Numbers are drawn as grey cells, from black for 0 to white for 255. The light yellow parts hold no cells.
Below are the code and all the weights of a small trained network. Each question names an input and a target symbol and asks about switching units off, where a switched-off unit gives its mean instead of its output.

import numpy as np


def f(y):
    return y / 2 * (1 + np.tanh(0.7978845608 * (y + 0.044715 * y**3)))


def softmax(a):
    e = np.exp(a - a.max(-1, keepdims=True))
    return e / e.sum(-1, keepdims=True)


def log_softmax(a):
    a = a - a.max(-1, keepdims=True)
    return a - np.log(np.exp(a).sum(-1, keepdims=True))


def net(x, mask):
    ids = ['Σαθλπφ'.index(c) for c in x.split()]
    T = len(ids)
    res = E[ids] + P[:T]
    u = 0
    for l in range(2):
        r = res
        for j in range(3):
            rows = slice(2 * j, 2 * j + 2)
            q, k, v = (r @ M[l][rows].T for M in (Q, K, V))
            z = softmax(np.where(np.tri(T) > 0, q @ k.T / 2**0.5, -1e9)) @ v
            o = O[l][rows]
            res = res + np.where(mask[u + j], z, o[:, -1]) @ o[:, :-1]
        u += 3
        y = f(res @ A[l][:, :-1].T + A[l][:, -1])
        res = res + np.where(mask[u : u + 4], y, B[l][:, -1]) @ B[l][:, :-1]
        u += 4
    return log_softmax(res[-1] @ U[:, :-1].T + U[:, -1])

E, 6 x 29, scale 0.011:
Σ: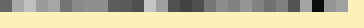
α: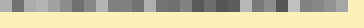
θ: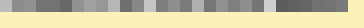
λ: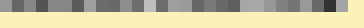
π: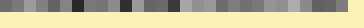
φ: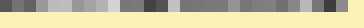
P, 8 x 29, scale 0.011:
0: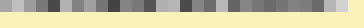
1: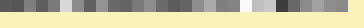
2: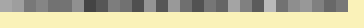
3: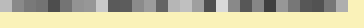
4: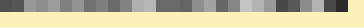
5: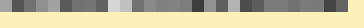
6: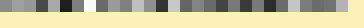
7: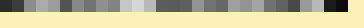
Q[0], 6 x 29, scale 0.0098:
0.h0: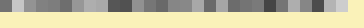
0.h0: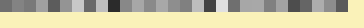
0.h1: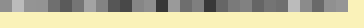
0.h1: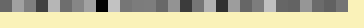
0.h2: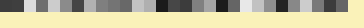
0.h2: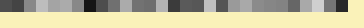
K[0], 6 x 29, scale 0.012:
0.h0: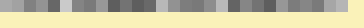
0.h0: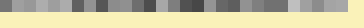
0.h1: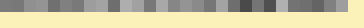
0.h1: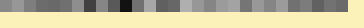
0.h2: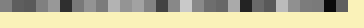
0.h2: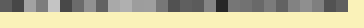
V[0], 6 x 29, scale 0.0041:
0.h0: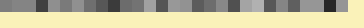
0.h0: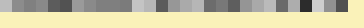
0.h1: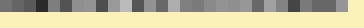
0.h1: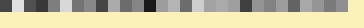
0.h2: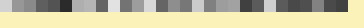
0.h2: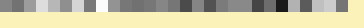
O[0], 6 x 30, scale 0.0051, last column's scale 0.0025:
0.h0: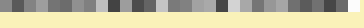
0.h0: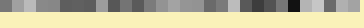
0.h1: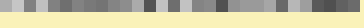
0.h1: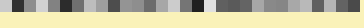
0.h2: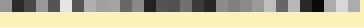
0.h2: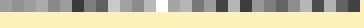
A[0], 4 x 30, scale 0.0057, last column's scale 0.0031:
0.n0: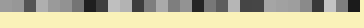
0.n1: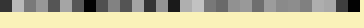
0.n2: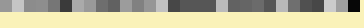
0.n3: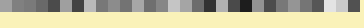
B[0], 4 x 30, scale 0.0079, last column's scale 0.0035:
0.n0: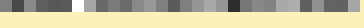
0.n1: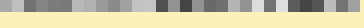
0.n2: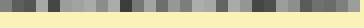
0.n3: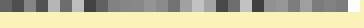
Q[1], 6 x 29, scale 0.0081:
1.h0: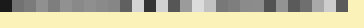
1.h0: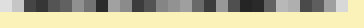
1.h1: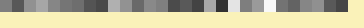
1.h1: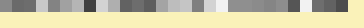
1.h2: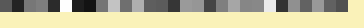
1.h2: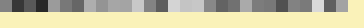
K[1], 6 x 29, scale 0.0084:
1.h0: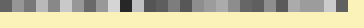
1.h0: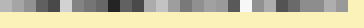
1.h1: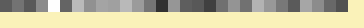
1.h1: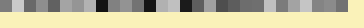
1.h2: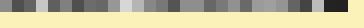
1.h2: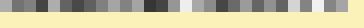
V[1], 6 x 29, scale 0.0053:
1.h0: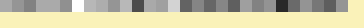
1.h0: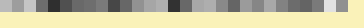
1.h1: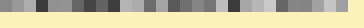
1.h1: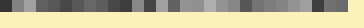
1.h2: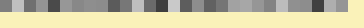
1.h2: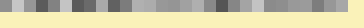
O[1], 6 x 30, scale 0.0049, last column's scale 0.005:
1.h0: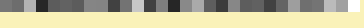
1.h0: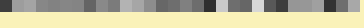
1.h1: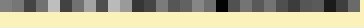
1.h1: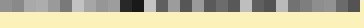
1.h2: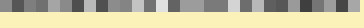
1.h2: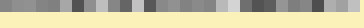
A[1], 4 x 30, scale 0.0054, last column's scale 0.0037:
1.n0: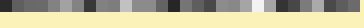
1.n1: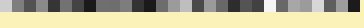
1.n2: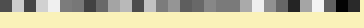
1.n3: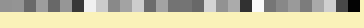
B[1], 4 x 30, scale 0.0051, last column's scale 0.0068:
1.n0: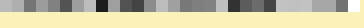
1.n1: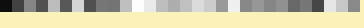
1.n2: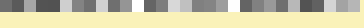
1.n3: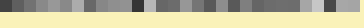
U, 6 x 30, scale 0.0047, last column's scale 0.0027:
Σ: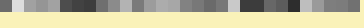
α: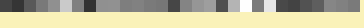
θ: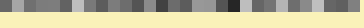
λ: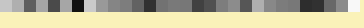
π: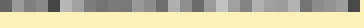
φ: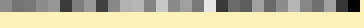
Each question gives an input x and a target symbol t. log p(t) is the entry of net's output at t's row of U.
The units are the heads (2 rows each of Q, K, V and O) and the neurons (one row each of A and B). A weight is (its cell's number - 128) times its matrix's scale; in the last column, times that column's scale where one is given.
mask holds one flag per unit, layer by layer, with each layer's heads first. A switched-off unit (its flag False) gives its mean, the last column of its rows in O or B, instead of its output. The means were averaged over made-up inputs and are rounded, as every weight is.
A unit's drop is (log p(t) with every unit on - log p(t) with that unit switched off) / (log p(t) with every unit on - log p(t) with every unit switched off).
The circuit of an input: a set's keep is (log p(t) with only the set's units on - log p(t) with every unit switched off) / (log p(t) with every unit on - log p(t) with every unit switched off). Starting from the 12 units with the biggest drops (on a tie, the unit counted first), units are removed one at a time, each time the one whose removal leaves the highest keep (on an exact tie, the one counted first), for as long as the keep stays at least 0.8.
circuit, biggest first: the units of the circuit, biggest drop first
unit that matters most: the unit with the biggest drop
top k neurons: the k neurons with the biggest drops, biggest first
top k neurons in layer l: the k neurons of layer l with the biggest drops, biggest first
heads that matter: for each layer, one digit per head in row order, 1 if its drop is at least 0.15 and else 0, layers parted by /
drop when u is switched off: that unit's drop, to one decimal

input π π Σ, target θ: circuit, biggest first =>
(0.n0 1.h2)
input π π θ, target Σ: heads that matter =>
101 / 000
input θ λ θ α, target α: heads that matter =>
001 / 000
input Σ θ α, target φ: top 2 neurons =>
(0.n0 0.n2)
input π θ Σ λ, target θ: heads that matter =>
010 / 010
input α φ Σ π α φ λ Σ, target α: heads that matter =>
000 / 100
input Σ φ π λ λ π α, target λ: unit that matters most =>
0.h0
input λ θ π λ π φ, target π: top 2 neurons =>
(0.n0 0.n3)
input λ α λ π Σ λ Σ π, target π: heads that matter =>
000 / 100
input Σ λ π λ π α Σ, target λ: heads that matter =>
101 / 000
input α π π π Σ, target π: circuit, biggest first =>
(1.n2 1.h0 1.n0)
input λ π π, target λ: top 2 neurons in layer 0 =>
(0.n1 0.n3)
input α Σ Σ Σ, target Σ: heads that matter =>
001 / 000
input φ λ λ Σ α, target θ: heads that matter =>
001 / 001
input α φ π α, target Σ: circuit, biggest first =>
(0.h2 0.n0)
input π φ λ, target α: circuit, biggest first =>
(1.n1 1.n0 1.h0)
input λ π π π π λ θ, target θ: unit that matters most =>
1.h1
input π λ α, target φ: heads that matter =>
011 / 000
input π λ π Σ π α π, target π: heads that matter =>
000 / 010
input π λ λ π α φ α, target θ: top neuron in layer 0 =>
(0.n3)
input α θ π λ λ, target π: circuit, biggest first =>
(1.h0 1.n2 1.n0)
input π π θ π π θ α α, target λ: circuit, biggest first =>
(0.h2 0.n3)
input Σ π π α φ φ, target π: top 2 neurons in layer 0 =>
(0.n3 0.n0)
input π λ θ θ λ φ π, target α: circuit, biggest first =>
(0.h2 0.n3)
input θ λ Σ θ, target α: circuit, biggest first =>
(0.n3 0.h2)
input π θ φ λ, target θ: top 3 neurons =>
(0.n3 0.n1 1.n2)
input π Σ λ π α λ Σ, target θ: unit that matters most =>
1.h1
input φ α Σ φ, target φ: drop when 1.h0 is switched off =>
0.1
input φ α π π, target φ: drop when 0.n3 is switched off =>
0.3
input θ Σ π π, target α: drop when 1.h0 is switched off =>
0.0
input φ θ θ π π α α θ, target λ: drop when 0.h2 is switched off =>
0.9
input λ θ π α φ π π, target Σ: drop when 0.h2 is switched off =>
0.3
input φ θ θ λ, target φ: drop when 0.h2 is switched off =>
0.1
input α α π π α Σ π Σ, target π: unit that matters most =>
1.n2
